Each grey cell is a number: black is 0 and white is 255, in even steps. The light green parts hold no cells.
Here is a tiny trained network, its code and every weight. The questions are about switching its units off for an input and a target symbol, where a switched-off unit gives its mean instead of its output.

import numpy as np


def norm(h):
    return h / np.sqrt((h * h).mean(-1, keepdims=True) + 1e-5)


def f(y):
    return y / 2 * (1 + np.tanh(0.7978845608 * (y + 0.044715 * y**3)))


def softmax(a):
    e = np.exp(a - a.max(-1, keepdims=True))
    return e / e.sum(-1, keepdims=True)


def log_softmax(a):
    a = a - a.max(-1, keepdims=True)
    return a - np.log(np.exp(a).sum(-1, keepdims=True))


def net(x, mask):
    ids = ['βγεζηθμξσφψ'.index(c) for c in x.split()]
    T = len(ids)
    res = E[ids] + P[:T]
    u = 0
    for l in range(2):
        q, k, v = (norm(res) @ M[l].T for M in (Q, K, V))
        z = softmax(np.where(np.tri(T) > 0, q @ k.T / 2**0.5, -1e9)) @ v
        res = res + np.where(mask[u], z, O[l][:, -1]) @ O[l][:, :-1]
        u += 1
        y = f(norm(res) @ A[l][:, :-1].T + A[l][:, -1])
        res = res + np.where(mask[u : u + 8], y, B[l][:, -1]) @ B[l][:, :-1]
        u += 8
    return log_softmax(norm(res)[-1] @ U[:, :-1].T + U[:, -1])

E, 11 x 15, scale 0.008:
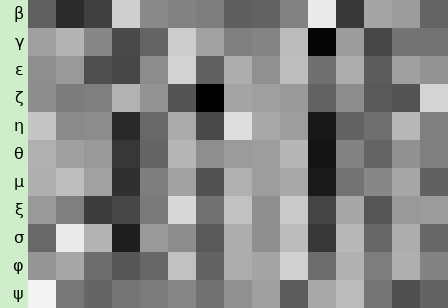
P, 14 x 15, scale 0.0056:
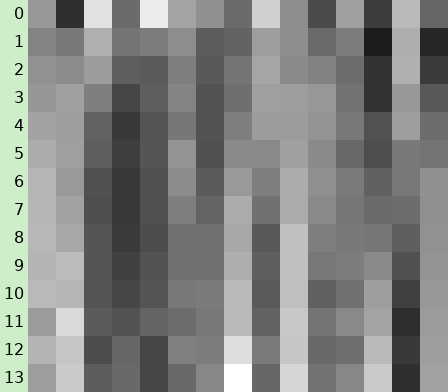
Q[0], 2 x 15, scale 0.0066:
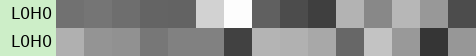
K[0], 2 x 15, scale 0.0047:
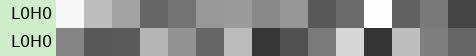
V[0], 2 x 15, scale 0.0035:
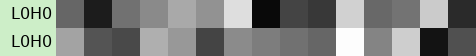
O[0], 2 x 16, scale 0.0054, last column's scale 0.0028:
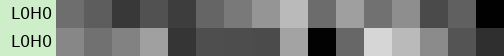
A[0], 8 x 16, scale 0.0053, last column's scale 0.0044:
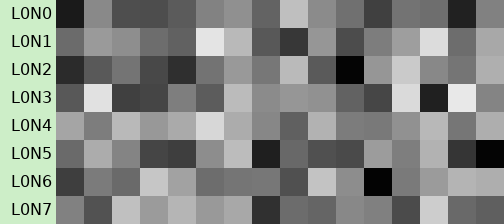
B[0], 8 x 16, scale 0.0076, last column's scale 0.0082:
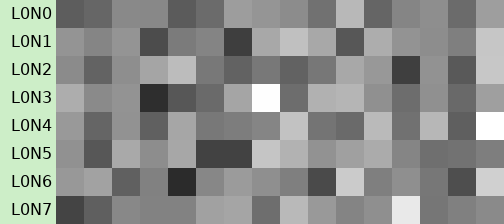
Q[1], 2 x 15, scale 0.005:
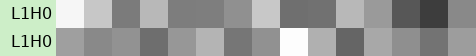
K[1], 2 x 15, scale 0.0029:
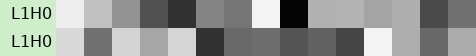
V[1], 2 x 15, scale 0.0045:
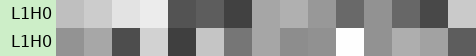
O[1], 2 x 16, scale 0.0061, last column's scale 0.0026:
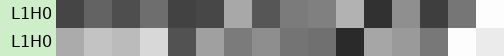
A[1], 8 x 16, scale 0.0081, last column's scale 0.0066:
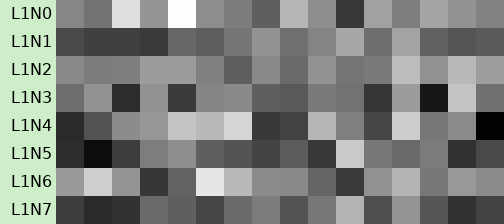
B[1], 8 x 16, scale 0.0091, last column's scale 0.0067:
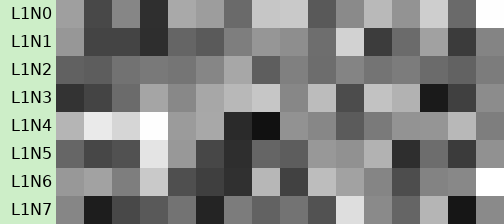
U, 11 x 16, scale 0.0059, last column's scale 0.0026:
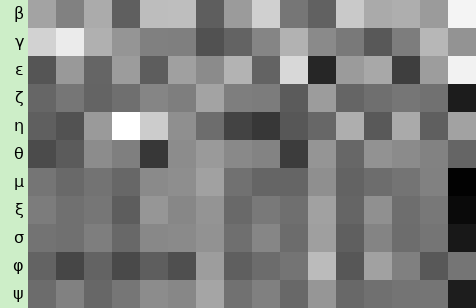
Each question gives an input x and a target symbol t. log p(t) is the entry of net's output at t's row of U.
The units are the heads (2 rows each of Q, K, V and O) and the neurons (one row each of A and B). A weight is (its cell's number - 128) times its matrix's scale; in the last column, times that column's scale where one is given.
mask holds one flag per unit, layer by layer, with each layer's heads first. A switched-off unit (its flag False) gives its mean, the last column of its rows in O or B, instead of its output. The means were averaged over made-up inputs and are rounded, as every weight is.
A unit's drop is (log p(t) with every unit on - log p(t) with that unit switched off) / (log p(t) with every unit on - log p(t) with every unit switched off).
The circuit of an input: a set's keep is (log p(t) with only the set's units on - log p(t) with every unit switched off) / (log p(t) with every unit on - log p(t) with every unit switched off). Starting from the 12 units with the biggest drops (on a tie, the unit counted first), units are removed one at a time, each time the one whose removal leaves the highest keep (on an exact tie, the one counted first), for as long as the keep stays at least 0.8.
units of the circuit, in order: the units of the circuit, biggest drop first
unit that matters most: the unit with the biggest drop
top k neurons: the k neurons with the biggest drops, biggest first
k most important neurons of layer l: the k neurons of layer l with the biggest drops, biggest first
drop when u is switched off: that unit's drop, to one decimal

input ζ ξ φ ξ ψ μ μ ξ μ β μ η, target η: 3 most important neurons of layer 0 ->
[L0N2 L0N1 L0N6]
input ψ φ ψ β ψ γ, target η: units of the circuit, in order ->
[L0N2 L0H0 L1N5]
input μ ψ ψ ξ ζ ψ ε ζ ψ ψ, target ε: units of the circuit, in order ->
[L0N4 L1N3 L1H0 L0N2]
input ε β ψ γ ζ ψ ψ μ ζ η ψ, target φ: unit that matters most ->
L0H0
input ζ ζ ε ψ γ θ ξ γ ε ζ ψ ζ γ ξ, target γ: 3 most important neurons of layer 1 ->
[L1N6 L1N0 L1N3]
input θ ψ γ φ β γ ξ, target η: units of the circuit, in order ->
[L0H0 L0N2 L1N5]
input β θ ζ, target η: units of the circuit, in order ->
[L0H0 L1N5 L0N2 L0N1]
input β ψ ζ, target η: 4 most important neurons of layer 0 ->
[L0N2 L0N6 L0N1 L0N3]
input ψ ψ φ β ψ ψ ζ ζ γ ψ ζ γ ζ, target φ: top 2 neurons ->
[L0N3 L0N6]
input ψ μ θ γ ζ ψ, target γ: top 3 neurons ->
[L1N0 L0N2 L0N4]
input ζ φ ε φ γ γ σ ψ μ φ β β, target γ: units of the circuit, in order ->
[L0N6 L0H0 L1H0 L1N0]
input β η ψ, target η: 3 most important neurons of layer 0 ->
[L0N3 L0N6 L0N1]
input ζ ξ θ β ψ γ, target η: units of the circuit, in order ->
[L0H0 L0N2 L1N5]
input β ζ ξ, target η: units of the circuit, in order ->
[L0H0 L0N2 L1N5 L0N1]
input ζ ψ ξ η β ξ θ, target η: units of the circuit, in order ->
[L0N2 L0H0 L1N5]
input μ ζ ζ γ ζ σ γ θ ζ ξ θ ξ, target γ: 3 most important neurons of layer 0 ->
[L0N2 L0N6 L0N3]
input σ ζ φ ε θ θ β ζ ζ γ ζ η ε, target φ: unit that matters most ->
L0H0
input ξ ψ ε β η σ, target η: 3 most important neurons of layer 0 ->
[L0N2 L0N1 L0N0]
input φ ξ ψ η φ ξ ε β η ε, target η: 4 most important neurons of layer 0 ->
[L0N2 L0N1 L0N6 L0N0]
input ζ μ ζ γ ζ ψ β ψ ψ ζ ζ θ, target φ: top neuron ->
[L0N3]
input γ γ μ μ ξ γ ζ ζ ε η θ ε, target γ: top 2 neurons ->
[L1N6 L0N2]
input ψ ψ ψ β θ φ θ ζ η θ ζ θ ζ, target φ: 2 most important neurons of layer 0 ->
[L0N6 L0N3]
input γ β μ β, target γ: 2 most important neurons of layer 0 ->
[L0N6 L0N2]
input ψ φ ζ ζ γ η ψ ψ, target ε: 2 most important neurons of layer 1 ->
[L1N3 L1N0]
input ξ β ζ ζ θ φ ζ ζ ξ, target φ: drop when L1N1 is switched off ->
0.2
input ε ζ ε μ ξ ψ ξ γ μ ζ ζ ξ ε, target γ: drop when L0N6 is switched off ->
0.2
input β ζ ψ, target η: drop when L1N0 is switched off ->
0.1
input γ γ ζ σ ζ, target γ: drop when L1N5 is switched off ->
0.0
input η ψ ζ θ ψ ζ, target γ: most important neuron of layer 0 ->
[L0N6]
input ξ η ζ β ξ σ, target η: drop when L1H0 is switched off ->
0.2
